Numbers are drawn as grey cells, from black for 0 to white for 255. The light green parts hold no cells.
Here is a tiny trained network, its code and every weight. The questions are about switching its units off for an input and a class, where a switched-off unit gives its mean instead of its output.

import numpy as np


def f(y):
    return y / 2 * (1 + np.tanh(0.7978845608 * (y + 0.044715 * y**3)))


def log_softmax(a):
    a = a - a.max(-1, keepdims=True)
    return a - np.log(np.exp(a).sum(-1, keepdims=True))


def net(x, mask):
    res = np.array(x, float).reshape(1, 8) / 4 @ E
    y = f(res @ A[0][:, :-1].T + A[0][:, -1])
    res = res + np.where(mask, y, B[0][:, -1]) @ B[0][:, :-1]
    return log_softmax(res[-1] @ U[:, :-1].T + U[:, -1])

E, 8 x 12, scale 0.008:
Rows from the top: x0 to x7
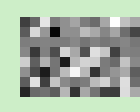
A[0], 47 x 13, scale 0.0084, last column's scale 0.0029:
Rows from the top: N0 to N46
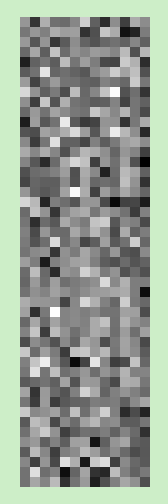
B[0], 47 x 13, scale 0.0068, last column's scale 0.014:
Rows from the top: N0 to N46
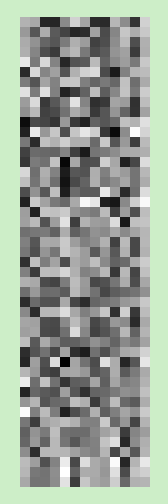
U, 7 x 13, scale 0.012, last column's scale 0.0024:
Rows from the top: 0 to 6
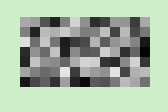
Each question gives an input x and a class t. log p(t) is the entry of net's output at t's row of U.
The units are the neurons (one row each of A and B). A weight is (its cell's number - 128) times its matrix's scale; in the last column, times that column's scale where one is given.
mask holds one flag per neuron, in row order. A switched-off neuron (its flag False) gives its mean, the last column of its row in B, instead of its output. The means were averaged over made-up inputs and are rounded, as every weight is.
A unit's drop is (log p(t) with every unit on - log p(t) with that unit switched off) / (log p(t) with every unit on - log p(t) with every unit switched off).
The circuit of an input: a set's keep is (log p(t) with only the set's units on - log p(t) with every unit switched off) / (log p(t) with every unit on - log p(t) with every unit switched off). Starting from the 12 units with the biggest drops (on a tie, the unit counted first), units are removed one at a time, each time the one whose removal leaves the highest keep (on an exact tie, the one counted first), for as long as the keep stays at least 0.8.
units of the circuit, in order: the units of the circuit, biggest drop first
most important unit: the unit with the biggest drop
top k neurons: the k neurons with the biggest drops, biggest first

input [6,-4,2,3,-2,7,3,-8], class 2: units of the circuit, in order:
[N7]
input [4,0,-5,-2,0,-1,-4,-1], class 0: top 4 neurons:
[N18 N0 N24 N8]
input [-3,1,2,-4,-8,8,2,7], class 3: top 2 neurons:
[N14 N42]
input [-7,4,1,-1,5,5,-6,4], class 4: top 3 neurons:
[N18 N24 N3]
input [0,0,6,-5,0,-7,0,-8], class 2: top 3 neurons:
[N7 N39 N1]
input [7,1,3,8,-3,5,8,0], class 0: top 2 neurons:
[N26 N30]
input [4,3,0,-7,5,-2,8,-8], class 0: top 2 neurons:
[N35 N3]
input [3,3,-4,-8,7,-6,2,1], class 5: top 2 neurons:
[N45 N46]
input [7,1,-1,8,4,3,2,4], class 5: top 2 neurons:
[N44 N20]
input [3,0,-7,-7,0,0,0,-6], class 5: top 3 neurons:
[N45 N46 N4]
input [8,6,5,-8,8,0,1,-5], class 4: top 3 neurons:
[N11 N5 N44]
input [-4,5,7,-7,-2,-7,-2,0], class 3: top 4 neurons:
[N34 N44 N20 N41]
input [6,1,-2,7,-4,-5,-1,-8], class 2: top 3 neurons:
[N1 N7 N39]
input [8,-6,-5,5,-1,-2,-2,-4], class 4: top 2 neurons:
[N5 N11]
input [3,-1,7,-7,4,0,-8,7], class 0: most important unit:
N0
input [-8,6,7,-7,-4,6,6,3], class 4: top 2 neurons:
[N18 N24]
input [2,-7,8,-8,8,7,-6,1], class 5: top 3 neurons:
[N46 N45 N42]
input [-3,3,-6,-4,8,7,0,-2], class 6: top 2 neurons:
[N33 N28]
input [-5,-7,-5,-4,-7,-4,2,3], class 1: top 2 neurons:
[N12 N22]
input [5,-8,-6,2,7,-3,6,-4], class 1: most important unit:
N29
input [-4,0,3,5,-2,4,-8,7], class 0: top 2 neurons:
[N8 N0]
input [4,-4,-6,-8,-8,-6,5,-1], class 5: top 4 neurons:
[N45 N46 N33 N35]
